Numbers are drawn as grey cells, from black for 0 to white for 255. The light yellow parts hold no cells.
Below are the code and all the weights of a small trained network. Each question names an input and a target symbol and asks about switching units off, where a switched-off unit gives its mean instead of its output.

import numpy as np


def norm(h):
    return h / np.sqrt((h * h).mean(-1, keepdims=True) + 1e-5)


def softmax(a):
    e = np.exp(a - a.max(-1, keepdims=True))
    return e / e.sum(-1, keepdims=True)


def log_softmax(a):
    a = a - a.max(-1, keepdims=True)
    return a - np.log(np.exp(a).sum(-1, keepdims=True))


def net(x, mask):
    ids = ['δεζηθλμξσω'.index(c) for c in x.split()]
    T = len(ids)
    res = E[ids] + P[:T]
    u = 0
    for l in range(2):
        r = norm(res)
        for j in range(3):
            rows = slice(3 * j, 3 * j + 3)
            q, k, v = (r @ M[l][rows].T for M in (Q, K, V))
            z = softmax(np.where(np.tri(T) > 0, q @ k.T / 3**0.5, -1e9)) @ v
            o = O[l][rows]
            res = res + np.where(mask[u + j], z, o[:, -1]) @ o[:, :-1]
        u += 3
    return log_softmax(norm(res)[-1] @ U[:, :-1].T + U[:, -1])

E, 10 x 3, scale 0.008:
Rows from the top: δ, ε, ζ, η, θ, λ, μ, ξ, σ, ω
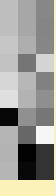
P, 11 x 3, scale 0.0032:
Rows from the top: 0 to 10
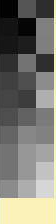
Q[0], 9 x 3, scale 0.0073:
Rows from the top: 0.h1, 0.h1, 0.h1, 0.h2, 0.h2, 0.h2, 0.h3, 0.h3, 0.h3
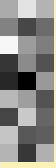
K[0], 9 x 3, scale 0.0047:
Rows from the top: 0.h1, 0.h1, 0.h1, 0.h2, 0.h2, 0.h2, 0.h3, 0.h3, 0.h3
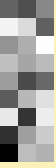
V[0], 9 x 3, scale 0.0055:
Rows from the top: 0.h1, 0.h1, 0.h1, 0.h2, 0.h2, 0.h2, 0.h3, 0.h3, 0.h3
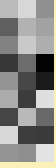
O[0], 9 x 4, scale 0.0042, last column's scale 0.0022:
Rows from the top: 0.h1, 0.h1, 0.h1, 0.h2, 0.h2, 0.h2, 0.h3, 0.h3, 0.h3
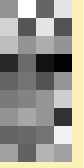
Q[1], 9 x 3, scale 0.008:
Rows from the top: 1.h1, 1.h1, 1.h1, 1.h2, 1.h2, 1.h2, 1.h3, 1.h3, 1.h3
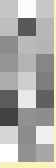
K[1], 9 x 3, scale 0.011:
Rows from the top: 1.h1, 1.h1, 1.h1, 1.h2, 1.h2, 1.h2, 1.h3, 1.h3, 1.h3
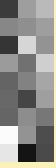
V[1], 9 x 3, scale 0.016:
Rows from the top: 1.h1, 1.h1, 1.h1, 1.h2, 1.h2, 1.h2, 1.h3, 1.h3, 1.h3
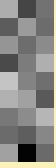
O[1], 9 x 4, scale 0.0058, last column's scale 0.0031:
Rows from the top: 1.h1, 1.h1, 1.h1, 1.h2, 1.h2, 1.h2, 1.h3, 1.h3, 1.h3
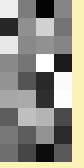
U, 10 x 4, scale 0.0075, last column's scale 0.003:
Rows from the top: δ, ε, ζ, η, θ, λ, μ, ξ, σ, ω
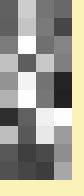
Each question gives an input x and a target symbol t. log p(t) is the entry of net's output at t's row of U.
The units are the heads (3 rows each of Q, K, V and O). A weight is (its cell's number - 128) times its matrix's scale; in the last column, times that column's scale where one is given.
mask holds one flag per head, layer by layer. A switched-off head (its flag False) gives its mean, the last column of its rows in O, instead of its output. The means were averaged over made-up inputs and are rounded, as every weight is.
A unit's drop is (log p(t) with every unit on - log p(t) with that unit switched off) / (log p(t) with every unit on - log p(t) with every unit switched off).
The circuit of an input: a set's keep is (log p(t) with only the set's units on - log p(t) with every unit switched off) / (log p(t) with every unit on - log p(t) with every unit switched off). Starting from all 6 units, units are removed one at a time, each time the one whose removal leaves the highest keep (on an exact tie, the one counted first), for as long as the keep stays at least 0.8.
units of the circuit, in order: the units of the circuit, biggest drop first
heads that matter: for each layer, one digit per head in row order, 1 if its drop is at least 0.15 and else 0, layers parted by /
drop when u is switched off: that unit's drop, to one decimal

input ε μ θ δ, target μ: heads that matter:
000 / 110
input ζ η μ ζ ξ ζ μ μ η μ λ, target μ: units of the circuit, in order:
1.h1
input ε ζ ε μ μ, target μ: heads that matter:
000 / 000
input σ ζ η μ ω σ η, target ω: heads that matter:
000 / 001
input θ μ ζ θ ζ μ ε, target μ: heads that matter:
000 / 100
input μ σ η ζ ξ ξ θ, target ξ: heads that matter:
000 / 010
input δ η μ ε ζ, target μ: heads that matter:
000 / 110
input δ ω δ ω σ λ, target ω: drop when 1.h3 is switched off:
0.4
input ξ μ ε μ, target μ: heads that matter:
000 / 010
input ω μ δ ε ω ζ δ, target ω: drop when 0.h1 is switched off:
0.0
